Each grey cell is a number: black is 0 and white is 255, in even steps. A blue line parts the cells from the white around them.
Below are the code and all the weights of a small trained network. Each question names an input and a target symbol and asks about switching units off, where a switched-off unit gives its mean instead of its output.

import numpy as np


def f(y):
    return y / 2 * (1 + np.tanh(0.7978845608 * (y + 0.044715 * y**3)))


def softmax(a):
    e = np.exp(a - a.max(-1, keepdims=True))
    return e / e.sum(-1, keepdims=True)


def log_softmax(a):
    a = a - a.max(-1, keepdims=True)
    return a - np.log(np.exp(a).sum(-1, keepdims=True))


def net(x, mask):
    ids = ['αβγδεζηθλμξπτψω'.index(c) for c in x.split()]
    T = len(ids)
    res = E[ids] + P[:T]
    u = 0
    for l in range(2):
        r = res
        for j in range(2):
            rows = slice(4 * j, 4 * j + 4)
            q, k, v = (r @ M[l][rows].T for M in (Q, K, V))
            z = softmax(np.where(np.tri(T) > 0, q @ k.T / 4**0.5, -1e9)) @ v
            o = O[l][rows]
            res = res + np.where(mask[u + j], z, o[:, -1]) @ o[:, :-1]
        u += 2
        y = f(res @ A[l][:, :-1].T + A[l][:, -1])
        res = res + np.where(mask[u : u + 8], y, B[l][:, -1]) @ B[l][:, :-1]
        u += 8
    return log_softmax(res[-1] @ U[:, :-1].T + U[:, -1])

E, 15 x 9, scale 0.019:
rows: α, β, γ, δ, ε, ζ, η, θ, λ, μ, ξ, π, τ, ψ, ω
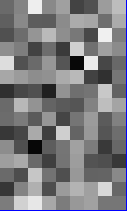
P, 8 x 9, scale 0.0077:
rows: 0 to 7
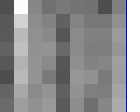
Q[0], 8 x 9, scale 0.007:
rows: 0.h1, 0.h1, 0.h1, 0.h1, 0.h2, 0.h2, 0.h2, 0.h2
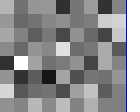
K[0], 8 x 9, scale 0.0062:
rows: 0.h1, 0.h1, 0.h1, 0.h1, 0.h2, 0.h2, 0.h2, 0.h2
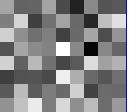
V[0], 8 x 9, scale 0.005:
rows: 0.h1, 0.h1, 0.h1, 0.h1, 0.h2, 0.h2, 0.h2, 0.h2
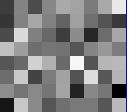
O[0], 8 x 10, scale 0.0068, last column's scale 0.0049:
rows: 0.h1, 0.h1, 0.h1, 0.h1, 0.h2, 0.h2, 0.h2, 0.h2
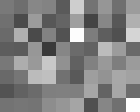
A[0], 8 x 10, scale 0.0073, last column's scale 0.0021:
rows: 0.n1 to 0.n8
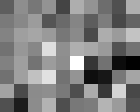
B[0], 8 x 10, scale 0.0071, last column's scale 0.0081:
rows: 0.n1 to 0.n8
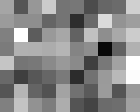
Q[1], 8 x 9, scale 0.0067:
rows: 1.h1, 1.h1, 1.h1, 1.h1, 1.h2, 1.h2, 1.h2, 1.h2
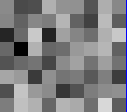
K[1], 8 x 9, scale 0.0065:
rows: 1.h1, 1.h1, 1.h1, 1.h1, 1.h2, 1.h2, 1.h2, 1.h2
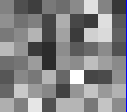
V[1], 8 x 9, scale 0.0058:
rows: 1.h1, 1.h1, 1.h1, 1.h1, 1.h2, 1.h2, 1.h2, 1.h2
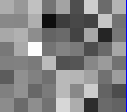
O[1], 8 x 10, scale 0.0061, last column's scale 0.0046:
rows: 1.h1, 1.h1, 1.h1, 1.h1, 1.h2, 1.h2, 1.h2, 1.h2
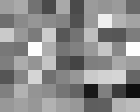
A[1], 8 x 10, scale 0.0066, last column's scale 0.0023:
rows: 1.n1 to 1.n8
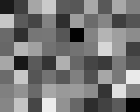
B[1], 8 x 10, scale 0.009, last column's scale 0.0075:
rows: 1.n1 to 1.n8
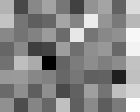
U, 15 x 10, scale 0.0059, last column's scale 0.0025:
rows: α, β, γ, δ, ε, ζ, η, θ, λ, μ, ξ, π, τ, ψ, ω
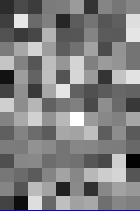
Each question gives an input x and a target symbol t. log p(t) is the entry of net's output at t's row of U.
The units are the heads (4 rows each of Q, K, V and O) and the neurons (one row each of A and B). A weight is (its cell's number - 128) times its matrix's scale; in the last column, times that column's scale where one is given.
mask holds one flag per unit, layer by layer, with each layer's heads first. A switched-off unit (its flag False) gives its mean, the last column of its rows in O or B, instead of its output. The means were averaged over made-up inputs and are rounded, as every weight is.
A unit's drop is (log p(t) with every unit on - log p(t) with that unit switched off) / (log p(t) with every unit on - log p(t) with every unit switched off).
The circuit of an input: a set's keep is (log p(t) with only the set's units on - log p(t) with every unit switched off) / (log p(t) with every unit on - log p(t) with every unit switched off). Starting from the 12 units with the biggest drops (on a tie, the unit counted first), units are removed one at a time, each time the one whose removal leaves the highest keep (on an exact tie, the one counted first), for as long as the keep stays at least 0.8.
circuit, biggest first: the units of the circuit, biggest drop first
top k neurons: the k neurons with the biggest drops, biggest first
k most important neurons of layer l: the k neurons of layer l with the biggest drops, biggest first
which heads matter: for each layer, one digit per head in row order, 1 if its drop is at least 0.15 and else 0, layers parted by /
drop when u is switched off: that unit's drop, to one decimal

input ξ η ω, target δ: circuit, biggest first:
(0.n4 1.h1 0.h2 1.n3)
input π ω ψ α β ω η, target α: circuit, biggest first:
(1.h1 0.n4 0.n3)
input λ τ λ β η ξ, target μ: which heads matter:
00 / 10
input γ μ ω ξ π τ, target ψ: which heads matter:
00 / 00
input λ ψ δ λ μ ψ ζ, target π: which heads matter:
00 / 00
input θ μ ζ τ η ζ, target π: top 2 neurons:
(0.n6 0.n5)
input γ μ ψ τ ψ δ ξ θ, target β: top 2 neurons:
(1.n6 0.n3)
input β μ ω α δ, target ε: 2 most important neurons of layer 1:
(1.n2 1.n5)
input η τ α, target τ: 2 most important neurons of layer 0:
(0.n6 0.n3)
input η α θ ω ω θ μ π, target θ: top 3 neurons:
(0.n5 1.n5 0.n2)
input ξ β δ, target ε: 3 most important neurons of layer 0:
(0.n5 0.n6 0.n1)
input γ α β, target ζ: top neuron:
(1.n7)
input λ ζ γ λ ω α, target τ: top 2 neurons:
(0.n6 1.n4)
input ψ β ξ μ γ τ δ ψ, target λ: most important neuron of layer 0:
(0.n6)
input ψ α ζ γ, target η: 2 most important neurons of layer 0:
(0.n3 0.n8)
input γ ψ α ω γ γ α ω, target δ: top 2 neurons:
(0.n4 0.n3)
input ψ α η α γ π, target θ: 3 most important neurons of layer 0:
(0.n5 0.n2 0.n3)
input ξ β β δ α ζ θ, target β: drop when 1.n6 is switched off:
0.2
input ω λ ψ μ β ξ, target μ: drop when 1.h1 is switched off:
0.4
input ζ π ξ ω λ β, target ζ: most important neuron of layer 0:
(0.n6)
